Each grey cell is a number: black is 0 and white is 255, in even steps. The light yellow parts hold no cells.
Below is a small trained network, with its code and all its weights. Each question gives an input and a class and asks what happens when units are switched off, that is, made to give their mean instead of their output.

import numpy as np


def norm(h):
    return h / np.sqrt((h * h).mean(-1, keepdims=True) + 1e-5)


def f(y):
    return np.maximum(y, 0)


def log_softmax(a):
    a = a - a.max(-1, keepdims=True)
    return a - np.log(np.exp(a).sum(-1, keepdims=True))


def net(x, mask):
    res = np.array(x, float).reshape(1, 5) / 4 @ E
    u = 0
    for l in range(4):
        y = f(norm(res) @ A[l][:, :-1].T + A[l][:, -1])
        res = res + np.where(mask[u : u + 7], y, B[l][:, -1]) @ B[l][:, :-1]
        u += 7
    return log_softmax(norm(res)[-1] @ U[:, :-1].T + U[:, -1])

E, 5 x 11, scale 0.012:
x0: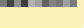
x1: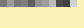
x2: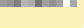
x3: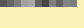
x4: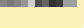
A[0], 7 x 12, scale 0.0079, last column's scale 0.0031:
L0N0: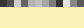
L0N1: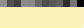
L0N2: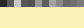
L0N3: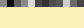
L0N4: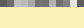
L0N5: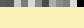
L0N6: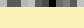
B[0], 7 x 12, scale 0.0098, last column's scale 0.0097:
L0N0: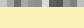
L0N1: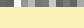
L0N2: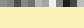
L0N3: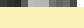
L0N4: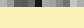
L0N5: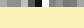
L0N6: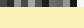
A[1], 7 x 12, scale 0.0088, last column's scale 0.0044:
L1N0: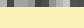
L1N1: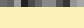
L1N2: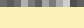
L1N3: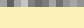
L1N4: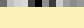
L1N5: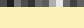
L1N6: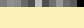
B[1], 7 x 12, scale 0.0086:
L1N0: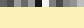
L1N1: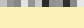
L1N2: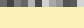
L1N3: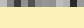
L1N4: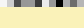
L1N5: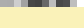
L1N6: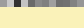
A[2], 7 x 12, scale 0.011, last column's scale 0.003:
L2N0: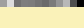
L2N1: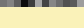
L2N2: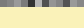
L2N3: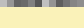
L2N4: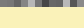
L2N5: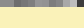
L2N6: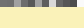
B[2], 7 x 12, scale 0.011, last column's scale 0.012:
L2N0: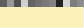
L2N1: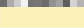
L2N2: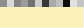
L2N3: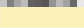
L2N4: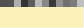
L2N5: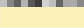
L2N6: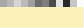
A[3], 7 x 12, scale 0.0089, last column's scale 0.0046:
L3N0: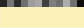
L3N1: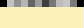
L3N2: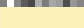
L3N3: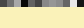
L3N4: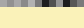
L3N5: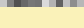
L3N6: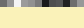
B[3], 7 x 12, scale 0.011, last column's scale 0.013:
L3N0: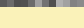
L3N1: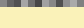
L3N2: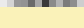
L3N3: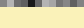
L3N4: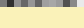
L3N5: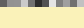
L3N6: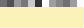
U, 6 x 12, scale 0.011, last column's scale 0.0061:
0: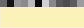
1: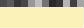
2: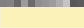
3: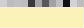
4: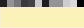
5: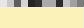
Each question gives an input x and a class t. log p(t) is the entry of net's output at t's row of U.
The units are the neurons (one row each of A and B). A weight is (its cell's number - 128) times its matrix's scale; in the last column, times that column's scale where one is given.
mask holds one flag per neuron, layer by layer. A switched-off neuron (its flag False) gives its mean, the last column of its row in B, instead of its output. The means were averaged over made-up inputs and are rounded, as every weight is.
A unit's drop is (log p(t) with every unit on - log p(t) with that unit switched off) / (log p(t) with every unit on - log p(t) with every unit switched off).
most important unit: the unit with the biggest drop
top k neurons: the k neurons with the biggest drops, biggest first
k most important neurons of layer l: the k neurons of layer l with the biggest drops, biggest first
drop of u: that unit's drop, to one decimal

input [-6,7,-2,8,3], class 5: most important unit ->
L0N3
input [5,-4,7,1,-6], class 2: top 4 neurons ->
(L0N6; L3N6; L3N4; L0N0)
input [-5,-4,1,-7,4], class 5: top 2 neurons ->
(L0N3; L1N4)
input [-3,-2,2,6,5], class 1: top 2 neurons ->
(L0N3; L2N6)
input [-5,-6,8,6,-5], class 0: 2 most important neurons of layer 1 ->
(L1N2; L1N0)
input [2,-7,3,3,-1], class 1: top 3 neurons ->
(L0N3; L2N6; L3N6)
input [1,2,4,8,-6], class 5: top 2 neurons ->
(L0N5; L0N3)
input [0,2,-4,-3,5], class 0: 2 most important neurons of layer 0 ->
(L0N1; L0N2)
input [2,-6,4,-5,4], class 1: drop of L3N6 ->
0.1
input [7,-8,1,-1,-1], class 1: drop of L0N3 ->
0.2
